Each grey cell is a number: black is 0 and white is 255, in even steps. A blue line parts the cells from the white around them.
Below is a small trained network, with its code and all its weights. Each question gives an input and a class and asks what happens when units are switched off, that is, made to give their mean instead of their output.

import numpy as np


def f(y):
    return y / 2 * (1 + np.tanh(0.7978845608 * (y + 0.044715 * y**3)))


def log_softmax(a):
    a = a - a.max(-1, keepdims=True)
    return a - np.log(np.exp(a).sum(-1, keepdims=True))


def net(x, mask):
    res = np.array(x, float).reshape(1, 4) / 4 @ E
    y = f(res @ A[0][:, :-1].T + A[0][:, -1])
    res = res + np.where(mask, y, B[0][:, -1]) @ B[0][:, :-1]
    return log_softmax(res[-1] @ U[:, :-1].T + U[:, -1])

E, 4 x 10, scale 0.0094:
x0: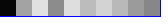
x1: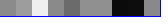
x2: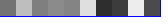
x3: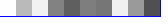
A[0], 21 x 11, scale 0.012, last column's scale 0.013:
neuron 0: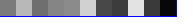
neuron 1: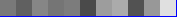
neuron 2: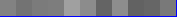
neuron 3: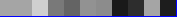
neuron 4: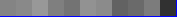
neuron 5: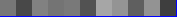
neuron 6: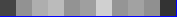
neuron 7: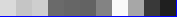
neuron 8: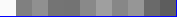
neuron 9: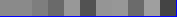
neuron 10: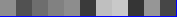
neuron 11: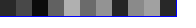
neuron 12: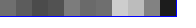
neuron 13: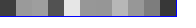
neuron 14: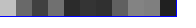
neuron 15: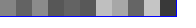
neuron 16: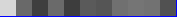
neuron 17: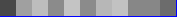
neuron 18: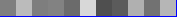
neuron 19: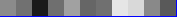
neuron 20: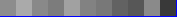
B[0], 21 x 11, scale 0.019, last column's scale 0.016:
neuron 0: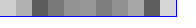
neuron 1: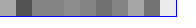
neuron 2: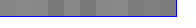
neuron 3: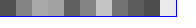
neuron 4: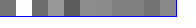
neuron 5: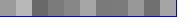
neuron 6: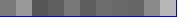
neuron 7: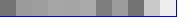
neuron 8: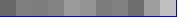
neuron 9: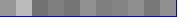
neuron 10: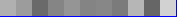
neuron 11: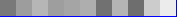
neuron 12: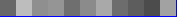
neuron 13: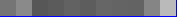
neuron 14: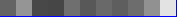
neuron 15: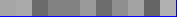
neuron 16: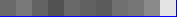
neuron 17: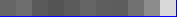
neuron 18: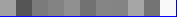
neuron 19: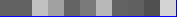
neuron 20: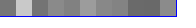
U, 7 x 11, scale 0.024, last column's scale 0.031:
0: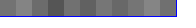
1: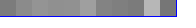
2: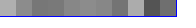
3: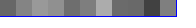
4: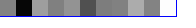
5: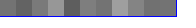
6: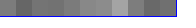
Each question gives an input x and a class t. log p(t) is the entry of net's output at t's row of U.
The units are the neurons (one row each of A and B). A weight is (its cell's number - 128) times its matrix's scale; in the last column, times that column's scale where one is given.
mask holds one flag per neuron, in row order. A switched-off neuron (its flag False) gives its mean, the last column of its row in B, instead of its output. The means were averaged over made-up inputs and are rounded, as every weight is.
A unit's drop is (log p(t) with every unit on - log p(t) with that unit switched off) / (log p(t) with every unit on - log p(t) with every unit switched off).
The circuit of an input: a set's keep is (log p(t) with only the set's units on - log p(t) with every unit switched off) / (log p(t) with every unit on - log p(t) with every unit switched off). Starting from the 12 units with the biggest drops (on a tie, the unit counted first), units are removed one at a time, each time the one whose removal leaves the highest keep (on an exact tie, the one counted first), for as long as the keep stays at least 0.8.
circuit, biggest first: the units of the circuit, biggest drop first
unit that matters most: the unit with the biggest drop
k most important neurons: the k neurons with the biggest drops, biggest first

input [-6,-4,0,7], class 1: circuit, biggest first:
neuron 7
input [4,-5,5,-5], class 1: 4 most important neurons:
neuron 11; neuron 3; neuron 10; neuron 1
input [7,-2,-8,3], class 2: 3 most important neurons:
neuron 10; neuron 15; neuron 1
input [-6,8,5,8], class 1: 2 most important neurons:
neuron 7; neuron 8
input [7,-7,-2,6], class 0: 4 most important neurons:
neuron 17; neuron 13; neuron 3; neuron 6
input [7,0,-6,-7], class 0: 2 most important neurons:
neuron 17; neuron 13
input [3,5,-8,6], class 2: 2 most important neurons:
neuron 10; neuron 11
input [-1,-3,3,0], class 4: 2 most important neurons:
neuron 3; neuron 10
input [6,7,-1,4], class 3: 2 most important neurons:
neuron 3; neuron 14
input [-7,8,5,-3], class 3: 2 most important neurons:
neuron 3; neuron 17
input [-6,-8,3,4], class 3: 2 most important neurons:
neuron 19; neuron 12
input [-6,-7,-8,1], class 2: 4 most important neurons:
neuron 10; neuron 1; neuron 3; neuron 15
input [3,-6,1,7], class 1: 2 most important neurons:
neuron 7; neuron 3
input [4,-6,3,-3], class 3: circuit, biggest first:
neuron 19
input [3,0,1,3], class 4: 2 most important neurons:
neuron 11; neuron 14
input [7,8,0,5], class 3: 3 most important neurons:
neuron 3; neuron 14; neuron 16
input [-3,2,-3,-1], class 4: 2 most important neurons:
neuron 0; neuron 1
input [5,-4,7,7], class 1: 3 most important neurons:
neuron 7; neuron 10; neuron 1
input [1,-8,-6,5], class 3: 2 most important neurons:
neuron 19; neuron 12
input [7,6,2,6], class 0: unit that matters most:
neuron 17
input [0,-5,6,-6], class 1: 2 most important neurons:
neuron 11; neuron 10
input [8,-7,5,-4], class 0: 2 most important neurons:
neuron 13; neuron 17
